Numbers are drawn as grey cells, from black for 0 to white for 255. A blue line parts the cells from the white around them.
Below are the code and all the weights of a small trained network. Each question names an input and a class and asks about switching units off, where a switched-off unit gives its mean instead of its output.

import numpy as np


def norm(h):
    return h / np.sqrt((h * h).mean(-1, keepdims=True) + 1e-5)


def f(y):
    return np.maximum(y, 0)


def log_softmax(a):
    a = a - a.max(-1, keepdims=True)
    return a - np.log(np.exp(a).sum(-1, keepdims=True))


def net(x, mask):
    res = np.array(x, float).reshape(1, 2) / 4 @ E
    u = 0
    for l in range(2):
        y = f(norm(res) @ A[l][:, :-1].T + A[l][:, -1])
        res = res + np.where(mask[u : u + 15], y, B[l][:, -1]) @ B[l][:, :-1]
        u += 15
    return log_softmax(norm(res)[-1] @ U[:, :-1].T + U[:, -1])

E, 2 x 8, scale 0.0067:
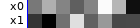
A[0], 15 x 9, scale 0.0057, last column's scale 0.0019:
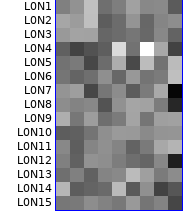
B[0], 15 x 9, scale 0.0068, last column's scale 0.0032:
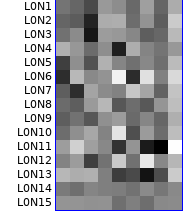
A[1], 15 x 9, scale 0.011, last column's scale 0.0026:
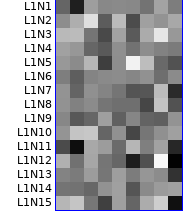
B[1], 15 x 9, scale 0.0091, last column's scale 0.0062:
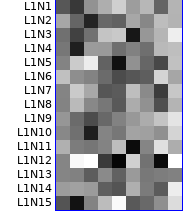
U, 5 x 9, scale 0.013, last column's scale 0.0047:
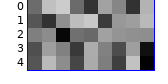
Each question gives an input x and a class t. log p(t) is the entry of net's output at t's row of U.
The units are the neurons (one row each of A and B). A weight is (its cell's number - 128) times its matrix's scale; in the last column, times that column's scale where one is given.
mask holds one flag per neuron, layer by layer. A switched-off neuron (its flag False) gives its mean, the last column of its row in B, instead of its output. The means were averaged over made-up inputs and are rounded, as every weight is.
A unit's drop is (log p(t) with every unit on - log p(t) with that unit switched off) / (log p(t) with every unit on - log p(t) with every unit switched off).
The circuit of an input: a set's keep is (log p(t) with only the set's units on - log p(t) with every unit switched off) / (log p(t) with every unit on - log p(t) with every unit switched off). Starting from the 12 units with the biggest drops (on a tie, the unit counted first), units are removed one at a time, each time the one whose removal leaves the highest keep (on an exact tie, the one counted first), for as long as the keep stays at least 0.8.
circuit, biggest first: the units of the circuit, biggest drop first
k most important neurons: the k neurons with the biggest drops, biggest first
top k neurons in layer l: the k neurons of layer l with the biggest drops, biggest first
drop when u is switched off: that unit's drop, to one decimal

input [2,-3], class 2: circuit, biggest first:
[L1N12]
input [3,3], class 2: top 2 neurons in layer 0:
[L0N13; L0N7]
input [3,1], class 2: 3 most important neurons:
[L0N13; L1N12; L0N7]
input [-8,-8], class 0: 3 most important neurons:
[L1N12; L0N6; L1N7]
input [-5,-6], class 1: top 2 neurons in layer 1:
[L1N3; L1N15]
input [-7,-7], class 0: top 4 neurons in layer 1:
[L1N12; L1N7; L1N8; L1N14]
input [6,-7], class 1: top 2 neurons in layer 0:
[L0N11; L0N7]
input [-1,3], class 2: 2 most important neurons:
[L1N12; L0N6]
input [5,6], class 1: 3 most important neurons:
[L1N12; L0N11; L1N11]
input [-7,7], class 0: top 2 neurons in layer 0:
[L0N7; L0N2]
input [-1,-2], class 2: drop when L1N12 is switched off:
0.3
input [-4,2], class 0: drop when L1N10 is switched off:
0.0
